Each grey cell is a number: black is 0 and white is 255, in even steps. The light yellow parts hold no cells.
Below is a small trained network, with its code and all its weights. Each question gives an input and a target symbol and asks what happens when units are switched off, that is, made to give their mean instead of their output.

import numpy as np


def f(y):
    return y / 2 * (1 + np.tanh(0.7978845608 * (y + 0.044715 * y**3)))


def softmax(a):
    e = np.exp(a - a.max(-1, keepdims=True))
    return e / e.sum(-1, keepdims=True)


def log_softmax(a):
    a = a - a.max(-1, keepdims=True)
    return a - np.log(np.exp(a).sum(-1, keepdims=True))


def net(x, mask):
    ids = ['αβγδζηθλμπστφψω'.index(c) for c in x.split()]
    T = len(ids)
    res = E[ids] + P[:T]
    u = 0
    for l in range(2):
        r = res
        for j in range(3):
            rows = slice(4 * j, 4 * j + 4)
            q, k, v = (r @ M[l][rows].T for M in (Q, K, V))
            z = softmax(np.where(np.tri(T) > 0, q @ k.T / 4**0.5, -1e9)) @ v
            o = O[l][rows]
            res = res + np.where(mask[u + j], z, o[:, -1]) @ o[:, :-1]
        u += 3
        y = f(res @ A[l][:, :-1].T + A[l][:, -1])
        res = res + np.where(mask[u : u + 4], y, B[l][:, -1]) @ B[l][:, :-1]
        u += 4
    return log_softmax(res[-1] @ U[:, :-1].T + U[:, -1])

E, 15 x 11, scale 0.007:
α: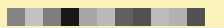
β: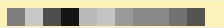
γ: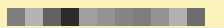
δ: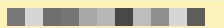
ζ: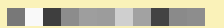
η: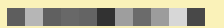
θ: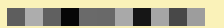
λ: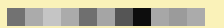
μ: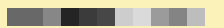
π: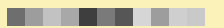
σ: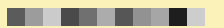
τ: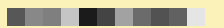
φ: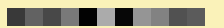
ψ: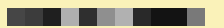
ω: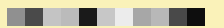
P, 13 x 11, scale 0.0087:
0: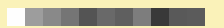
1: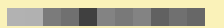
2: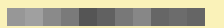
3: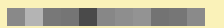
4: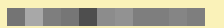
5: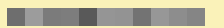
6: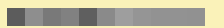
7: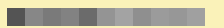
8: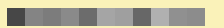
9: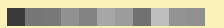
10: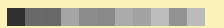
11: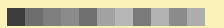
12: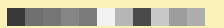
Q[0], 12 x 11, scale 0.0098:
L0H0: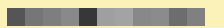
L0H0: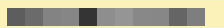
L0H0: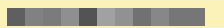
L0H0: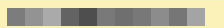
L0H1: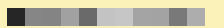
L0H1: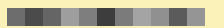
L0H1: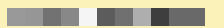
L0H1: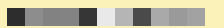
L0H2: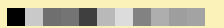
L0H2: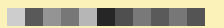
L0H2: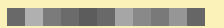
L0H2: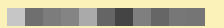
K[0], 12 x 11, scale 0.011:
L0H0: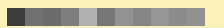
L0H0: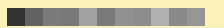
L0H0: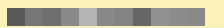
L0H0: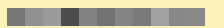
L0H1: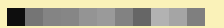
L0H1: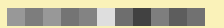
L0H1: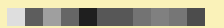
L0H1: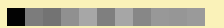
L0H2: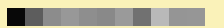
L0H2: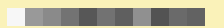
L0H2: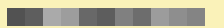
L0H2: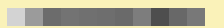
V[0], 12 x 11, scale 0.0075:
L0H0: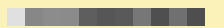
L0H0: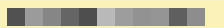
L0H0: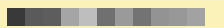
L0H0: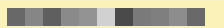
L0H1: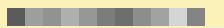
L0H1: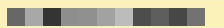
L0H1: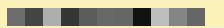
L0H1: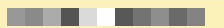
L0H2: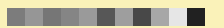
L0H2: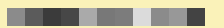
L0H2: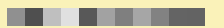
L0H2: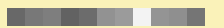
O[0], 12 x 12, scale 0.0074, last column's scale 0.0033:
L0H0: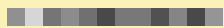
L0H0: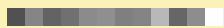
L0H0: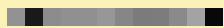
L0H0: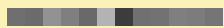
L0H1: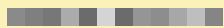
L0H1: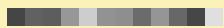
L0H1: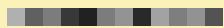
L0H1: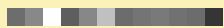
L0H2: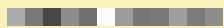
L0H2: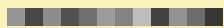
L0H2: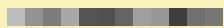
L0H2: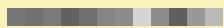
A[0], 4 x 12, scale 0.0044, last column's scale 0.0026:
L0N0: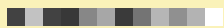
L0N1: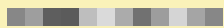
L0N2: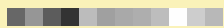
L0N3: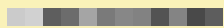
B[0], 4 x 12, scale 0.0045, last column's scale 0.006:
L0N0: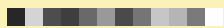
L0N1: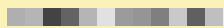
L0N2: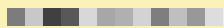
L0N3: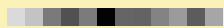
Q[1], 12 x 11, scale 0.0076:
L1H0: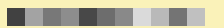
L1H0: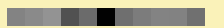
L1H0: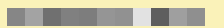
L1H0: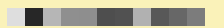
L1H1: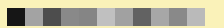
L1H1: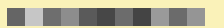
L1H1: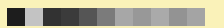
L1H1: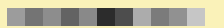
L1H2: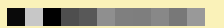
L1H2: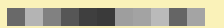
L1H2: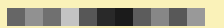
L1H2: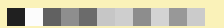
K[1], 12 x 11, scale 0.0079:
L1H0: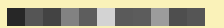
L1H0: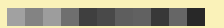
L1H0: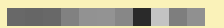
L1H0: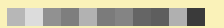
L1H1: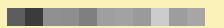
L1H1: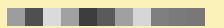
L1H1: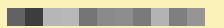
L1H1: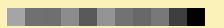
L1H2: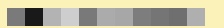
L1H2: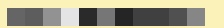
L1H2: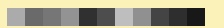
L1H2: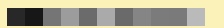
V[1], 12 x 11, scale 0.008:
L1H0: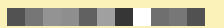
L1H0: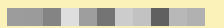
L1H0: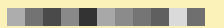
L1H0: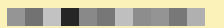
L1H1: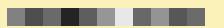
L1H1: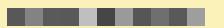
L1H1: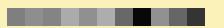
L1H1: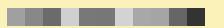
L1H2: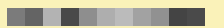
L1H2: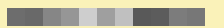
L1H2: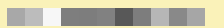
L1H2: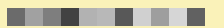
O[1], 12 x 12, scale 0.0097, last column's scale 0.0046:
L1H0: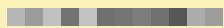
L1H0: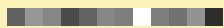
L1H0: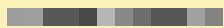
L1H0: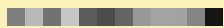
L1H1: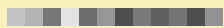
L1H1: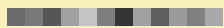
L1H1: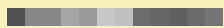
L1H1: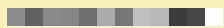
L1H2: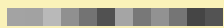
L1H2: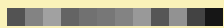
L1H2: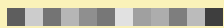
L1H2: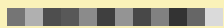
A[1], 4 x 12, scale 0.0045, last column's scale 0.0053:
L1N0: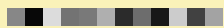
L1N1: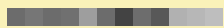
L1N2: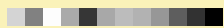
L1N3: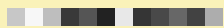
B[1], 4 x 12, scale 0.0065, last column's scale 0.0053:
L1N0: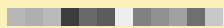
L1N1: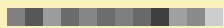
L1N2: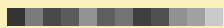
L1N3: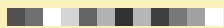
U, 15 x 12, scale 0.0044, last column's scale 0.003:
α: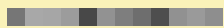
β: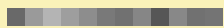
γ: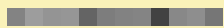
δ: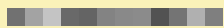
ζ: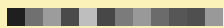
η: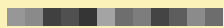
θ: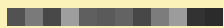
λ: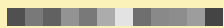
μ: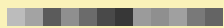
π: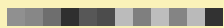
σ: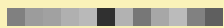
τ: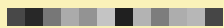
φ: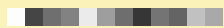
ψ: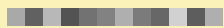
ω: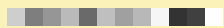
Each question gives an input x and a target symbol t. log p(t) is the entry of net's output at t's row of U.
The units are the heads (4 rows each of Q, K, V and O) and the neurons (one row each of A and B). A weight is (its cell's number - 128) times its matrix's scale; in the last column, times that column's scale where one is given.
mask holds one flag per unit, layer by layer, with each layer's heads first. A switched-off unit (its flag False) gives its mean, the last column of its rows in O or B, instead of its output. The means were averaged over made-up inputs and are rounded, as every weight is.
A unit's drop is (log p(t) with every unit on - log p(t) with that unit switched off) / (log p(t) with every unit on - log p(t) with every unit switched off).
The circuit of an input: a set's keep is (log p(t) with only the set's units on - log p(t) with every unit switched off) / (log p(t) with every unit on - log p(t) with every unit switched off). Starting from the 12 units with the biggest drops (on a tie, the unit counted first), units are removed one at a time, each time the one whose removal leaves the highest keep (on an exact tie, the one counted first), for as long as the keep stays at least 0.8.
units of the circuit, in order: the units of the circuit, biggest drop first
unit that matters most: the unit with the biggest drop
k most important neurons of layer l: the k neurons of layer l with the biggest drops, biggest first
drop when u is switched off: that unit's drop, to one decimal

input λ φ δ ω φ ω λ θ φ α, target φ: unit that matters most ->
L1H0
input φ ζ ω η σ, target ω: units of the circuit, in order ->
[L1H1; L0N0; L0H2]
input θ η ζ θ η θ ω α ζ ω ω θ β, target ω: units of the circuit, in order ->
[L1H1; L0H2]
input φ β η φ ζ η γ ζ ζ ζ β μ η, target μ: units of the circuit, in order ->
[L1H1; L1H0; L0H2]
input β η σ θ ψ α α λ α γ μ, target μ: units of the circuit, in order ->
[L1H1; L0H0; L1H0]
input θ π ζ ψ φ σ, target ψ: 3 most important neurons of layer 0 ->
[L0N0; L0N2; L0N1]
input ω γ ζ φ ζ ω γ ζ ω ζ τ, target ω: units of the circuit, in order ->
[L0H2; L1H1]
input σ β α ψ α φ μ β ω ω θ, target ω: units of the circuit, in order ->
[L1H1; L0H2]
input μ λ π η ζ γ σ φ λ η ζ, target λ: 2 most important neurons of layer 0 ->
[L0N2; L0N1]
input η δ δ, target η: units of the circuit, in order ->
[L1H0; L0H2; L1H2]
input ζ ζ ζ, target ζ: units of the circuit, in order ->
[L0H1; L1H0; L1H2]
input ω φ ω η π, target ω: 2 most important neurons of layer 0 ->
[L0N0; L0N2]
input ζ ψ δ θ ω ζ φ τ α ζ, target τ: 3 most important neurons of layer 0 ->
[L0N1; L0N2; L0N0]
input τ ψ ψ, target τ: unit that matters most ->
L1H2
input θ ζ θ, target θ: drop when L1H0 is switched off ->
0.6
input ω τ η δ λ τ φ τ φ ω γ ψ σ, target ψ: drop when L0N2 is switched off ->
0.1
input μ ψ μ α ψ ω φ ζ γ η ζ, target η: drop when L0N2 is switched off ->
0.0
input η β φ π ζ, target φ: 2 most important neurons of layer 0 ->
[L0N2; L0N1]
